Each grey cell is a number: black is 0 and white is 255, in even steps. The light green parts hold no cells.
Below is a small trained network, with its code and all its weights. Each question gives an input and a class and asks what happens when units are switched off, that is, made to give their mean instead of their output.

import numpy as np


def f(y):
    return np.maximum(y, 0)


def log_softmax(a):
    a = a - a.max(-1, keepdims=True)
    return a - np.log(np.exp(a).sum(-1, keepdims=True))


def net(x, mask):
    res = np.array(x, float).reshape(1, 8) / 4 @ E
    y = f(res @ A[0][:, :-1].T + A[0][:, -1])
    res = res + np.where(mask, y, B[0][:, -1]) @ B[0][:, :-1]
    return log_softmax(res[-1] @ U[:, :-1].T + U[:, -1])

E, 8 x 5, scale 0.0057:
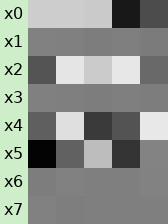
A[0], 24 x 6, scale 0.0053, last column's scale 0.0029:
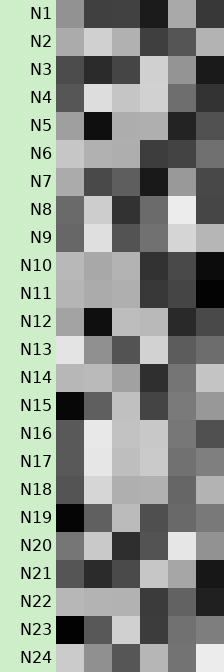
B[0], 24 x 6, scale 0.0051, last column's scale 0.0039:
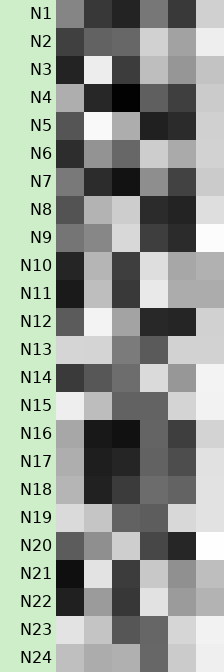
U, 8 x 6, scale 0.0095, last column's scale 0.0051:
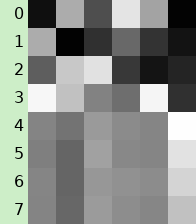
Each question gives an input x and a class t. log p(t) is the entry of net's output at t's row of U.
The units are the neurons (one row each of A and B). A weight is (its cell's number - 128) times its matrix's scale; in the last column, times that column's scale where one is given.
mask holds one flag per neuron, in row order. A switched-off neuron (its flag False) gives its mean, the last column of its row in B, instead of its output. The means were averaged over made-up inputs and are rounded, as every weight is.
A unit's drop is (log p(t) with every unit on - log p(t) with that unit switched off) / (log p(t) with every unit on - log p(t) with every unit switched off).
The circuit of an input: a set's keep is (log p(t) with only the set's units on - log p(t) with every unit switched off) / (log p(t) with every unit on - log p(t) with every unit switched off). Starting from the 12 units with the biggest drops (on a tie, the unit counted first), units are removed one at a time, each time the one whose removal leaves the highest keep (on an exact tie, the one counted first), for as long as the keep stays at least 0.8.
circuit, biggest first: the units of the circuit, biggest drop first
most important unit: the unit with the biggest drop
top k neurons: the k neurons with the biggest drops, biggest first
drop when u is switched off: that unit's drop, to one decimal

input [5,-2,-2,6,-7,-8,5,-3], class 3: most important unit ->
N13
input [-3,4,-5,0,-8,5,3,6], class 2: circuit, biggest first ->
(N5 N12)
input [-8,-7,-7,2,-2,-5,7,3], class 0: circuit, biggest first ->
(N21 N3)
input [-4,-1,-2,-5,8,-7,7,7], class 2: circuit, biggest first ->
(N8 N20 N9)
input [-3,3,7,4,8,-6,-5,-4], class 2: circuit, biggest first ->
(N8 N9)
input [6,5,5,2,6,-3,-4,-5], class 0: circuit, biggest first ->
(N2 N14)
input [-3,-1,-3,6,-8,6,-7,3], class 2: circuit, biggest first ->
(N5 N12)
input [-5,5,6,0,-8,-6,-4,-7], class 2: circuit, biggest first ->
(N12 N5)
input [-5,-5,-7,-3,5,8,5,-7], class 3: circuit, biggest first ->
(N15 N23)
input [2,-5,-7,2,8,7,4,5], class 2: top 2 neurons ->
(N20 N8)
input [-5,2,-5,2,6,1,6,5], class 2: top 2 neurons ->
(N8 N20)
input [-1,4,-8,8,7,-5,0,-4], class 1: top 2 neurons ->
(N1 N7)
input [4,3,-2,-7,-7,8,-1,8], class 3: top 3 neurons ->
(N23 N15 N19)
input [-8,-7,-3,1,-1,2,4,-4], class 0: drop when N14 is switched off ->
0.0
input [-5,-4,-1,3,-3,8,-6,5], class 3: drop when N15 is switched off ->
0.2
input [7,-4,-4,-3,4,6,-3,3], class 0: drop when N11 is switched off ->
0.1
